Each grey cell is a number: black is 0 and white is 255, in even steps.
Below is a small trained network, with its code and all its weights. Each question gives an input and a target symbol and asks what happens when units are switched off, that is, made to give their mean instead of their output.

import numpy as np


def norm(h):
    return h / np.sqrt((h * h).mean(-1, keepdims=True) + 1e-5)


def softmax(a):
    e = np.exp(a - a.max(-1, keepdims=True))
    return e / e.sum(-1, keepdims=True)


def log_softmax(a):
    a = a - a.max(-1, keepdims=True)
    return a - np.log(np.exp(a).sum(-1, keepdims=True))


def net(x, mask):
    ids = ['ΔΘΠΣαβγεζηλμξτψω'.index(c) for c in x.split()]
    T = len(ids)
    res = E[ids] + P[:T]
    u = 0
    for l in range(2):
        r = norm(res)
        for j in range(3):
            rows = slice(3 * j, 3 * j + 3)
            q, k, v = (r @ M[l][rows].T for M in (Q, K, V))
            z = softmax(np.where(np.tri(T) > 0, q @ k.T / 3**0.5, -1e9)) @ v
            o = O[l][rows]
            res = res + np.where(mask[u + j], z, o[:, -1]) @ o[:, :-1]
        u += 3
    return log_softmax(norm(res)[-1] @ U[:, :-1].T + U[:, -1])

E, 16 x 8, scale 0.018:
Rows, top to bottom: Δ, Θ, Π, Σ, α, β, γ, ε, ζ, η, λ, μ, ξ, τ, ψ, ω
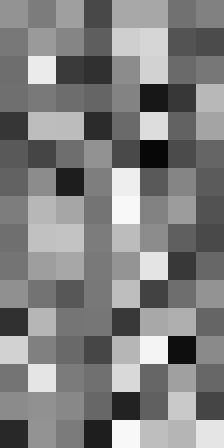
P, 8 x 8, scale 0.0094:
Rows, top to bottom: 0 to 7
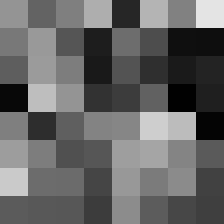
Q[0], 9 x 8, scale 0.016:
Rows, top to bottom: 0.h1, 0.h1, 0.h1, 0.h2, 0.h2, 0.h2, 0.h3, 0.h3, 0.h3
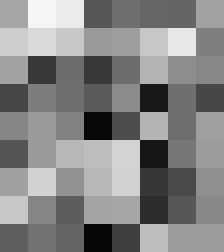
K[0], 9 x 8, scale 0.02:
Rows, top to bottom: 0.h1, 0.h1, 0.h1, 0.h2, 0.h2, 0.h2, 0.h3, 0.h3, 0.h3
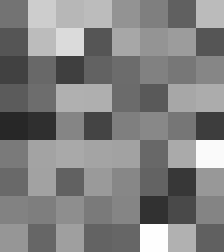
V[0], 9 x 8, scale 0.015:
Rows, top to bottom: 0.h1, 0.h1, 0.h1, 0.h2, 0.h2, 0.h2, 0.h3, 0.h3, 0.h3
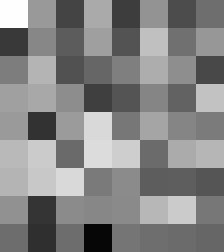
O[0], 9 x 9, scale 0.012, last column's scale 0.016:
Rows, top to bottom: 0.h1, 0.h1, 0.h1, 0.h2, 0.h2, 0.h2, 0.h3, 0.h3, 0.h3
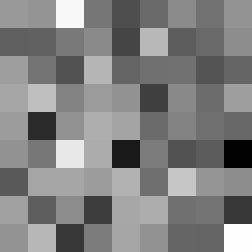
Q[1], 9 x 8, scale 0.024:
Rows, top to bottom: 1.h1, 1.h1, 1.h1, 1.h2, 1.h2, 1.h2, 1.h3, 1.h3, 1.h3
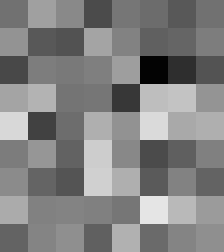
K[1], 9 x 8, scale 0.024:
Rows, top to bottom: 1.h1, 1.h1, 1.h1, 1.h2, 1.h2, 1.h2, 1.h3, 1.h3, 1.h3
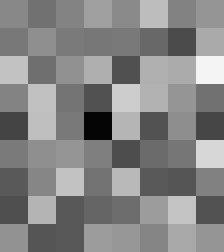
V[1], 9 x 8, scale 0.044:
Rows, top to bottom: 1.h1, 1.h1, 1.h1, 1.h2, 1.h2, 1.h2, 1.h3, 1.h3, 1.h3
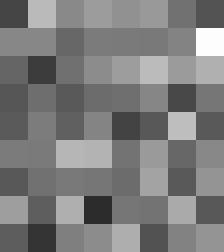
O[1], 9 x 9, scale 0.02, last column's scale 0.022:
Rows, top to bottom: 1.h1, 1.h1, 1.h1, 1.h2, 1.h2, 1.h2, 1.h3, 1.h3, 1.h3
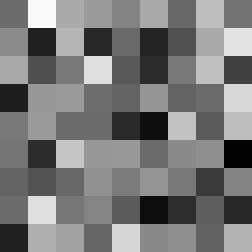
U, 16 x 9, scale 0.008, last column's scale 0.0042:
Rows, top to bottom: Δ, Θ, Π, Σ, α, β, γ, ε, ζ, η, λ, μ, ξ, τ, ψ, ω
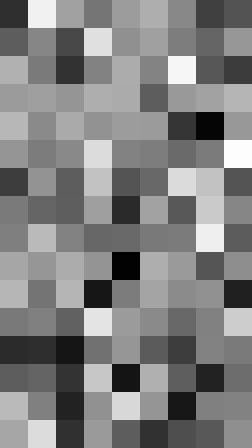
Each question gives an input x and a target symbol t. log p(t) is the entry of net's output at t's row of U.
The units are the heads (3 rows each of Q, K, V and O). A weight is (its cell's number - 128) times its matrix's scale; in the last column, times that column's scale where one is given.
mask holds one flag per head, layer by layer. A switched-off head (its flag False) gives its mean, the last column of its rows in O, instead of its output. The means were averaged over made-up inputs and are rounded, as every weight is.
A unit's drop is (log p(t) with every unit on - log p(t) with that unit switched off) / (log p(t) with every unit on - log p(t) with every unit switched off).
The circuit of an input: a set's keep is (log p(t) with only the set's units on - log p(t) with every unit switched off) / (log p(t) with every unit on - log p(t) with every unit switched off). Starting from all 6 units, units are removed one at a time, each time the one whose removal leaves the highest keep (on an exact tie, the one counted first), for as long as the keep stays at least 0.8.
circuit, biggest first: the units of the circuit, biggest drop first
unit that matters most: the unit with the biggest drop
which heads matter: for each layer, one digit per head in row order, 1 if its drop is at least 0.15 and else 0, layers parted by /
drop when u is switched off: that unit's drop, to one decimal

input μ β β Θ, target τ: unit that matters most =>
0.h3
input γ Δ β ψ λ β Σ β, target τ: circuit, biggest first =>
0.h2, 1.h3
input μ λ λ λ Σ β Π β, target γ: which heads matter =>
101 / 111
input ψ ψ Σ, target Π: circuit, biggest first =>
0.h3, 0.h1, 1.h2, 1.h3
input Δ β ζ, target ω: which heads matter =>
011 / 001
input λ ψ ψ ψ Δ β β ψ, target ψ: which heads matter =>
001 / 010
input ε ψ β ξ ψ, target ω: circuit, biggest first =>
0.h3, 1.h3
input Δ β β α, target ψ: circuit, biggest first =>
1.h2, 0.h2
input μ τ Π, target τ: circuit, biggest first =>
0.h1, 0.h3, 1.h3
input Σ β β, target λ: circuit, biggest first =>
0.h2, 1.h1, 1.h3
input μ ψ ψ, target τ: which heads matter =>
101 / 001
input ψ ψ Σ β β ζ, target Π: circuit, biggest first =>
0.h3, 1.h2, 0.h1, 1.h3
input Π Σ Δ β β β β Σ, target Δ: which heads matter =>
110 / 100
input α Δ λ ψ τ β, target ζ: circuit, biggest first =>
1.h1
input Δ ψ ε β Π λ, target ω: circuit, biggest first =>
0.h3, 0.h2, 1.h3
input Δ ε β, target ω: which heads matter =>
011 / 001
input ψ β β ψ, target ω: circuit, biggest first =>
1.h3, 0.h3
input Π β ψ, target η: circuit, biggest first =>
1.h3, 0.h1, 0.h3, 1.h1
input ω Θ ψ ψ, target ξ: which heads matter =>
101 / 100
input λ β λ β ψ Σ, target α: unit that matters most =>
0.h2
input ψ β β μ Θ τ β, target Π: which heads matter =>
101 / 110
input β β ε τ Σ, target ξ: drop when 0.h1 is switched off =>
0.2
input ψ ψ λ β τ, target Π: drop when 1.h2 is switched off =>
0.2
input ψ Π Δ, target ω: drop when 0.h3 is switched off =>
0.3
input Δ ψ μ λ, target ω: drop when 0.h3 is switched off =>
1.6
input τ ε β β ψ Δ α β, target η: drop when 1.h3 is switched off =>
0.4
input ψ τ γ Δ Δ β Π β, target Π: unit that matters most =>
0.h2
